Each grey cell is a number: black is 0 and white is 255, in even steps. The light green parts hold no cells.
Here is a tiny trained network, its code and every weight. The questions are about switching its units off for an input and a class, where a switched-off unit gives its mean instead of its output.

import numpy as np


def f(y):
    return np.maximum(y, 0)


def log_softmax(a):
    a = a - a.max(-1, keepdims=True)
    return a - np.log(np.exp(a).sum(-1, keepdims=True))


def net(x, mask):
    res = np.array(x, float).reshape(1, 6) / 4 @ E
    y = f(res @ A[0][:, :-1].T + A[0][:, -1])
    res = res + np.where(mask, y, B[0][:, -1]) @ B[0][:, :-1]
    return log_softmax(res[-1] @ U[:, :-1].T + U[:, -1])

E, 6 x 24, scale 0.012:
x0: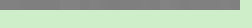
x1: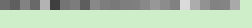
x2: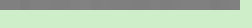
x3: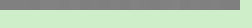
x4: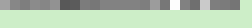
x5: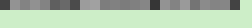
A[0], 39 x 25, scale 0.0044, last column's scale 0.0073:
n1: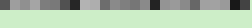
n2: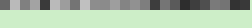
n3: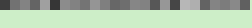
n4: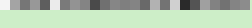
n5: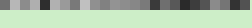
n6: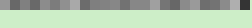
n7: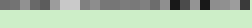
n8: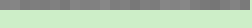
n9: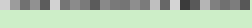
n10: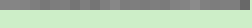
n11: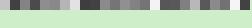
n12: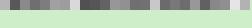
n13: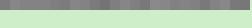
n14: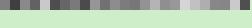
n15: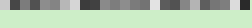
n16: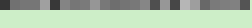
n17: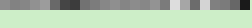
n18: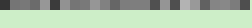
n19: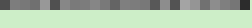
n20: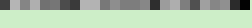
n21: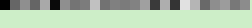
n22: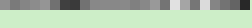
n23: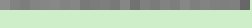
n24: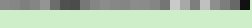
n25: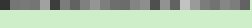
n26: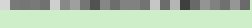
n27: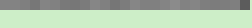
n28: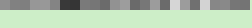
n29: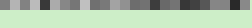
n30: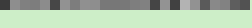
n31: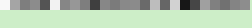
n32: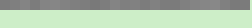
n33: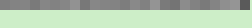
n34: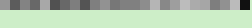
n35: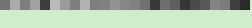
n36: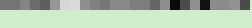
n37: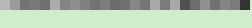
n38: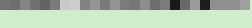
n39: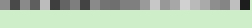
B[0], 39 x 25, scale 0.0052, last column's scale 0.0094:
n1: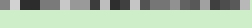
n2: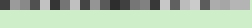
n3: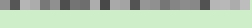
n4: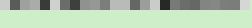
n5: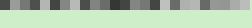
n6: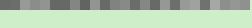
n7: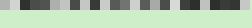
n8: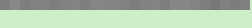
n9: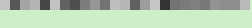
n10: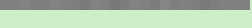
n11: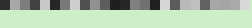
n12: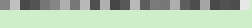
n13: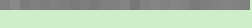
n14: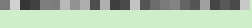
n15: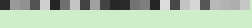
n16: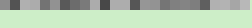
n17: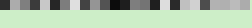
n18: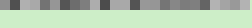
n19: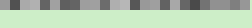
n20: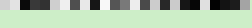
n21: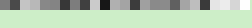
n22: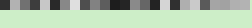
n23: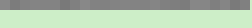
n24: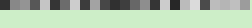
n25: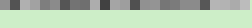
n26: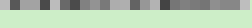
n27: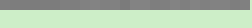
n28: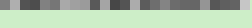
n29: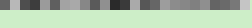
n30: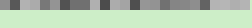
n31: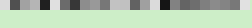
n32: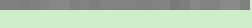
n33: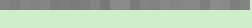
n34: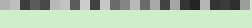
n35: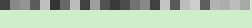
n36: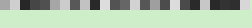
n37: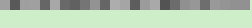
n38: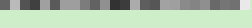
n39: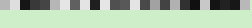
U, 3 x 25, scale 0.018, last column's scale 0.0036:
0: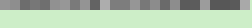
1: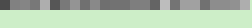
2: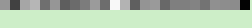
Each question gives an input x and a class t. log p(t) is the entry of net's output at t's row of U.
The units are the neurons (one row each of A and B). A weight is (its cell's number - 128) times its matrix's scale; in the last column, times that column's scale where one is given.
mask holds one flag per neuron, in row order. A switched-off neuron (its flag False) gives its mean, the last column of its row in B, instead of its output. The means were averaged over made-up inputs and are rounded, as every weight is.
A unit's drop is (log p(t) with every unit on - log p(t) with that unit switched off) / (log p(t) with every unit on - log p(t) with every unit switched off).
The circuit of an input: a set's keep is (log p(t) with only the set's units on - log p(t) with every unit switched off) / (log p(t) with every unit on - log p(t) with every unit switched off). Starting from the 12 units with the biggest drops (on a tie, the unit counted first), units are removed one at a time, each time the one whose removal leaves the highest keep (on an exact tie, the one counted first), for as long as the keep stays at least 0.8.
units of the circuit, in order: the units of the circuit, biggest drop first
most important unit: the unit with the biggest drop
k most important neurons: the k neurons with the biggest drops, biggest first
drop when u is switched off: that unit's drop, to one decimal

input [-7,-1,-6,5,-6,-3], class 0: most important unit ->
n36
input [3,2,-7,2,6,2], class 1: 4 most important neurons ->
n17; n22; n36; n24
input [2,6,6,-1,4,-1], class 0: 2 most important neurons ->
n39; n34
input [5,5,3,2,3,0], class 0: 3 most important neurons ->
n39; n11; n15
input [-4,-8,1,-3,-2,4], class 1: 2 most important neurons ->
n2; n35
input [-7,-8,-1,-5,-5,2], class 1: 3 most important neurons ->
n2; n35; n5
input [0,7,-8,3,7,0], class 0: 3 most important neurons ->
n39; n34; n14
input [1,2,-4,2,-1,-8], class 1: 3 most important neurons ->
n15; n11; n20
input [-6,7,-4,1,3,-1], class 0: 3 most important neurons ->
n39; n34; n14
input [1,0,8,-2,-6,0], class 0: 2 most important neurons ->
n36; n7
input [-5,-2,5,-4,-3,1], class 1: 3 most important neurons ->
n39; n20; n31
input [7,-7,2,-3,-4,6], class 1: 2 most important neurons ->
n2; n35
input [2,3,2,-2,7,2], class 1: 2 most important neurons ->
n17; n22
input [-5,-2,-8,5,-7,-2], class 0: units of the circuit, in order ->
n36
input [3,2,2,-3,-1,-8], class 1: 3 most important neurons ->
n15; n11; n20
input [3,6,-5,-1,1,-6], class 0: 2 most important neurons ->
n39; n34
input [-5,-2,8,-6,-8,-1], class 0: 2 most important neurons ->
n36; n7
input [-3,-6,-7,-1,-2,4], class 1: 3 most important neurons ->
n2; n35; n5
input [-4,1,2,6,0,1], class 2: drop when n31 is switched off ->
-0.1
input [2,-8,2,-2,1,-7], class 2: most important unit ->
n31
